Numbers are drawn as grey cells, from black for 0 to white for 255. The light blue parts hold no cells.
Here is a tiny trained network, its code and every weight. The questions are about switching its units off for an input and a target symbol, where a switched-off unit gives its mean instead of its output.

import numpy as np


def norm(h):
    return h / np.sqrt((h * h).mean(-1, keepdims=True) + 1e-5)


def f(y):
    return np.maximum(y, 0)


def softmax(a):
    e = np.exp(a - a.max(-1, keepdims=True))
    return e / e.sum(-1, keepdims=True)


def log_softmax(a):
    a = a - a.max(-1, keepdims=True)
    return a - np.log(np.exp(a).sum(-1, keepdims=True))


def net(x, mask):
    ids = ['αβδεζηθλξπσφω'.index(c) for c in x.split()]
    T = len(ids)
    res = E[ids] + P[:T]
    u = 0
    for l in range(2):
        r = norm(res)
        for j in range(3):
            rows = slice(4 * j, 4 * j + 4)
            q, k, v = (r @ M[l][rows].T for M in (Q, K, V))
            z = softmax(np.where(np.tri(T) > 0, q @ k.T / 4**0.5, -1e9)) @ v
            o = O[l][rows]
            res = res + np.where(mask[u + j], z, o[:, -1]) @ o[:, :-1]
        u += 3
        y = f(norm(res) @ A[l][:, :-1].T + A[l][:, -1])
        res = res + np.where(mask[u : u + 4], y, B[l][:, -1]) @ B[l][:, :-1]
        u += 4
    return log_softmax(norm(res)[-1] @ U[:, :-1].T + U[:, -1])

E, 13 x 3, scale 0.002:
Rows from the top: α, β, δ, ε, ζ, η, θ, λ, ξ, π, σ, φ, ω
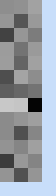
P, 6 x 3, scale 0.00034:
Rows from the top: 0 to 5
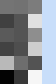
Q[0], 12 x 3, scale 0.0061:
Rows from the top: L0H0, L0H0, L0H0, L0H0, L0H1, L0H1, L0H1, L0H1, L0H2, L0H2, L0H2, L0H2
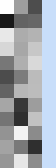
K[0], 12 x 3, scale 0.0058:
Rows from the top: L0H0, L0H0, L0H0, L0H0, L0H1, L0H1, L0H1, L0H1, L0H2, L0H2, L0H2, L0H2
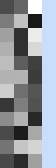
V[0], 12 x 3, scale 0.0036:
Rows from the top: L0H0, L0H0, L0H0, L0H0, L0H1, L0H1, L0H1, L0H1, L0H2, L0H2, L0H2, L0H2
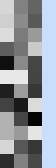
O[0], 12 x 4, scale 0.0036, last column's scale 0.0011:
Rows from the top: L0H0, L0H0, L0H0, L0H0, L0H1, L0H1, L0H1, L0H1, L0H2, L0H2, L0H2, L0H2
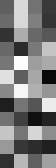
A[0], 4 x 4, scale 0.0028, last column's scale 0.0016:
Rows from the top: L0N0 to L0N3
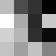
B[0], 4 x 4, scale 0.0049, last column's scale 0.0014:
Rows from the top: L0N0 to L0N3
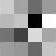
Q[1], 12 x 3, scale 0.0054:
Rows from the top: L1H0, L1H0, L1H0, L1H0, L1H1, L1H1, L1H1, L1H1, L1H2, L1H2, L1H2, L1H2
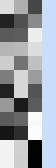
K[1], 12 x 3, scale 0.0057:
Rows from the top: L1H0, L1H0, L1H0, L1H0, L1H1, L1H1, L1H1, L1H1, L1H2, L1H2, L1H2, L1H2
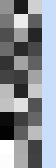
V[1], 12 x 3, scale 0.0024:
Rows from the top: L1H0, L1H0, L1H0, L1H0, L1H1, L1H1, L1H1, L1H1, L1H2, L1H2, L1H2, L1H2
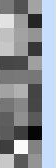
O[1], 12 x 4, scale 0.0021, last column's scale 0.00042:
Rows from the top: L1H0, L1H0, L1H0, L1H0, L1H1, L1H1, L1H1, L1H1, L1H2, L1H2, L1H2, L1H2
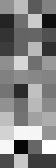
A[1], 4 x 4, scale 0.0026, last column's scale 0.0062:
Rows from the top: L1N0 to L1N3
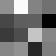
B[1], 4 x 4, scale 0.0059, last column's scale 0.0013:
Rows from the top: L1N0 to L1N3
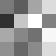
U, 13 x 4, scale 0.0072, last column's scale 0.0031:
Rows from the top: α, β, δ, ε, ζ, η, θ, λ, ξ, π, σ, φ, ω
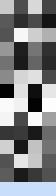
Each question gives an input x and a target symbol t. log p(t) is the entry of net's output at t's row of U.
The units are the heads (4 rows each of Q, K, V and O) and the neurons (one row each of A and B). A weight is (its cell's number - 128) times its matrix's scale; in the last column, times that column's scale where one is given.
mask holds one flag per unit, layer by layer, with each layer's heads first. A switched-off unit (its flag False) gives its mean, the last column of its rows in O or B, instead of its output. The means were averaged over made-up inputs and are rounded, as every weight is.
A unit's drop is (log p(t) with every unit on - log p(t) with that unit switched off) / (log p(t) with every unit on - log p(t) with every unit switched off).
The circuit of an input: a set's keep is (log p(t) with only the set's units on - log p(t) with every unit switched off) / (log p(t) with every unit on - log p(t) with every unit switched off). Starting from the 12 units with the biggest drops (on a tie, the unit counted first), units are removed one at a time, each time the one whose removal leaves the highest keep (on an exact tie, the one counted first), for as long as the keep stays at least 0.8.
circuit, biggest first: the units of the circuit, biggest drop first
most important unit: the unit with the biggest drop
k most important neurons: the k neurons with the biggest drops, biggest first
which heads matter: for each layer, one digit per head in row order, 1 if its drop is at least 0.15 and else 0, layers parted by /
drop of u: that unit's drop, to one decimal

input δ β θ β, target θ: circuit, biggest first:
(L0H1)
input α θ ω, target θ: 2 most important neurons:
(L0N1, L1N0)
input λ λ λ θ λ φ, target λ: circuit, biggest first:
(L0H1, L0H2)
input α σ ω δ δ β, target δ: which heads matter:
010 / 000
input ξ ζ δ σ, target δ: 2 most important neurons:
(L0N1, L1N2)
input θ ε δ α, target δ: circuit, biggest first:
(L0H2, L1H2, L0H1)
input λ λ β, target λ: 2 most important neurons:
(L0N1, L0N0)
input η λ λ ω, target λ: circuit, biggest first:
(L0H2, L0H1, L0H0)
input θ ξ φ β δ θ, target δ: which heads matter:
011 / 010
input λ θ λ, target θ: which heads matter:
011 / 100
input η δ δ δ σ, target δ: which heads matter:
001 / 000
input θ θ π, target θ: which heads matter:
011 / 000
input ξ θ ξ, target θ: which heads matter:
101 / 111
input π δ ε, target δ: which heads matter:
100 / 001
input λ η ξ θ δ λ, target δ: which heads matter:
011 / 100
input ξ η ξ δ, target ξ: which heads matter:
101 / 000
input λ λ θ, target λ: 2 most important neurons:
(L0N1, L1N3)
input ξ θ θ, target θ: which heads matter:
111 / 111
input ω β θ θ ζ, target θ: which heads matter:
010 / 000
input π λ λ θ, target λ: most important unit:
L0H1
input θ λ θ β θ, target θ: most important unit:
L0H0
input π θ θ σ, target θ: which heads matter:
010 / 000
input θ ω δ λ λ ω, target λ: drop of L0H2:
0.6
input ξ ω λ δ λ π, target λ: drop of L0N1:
0.3
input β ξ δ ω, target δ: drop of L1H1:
0.1
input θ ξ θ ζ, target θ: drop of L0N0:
0.0
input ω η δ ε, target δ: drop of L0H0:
0.1
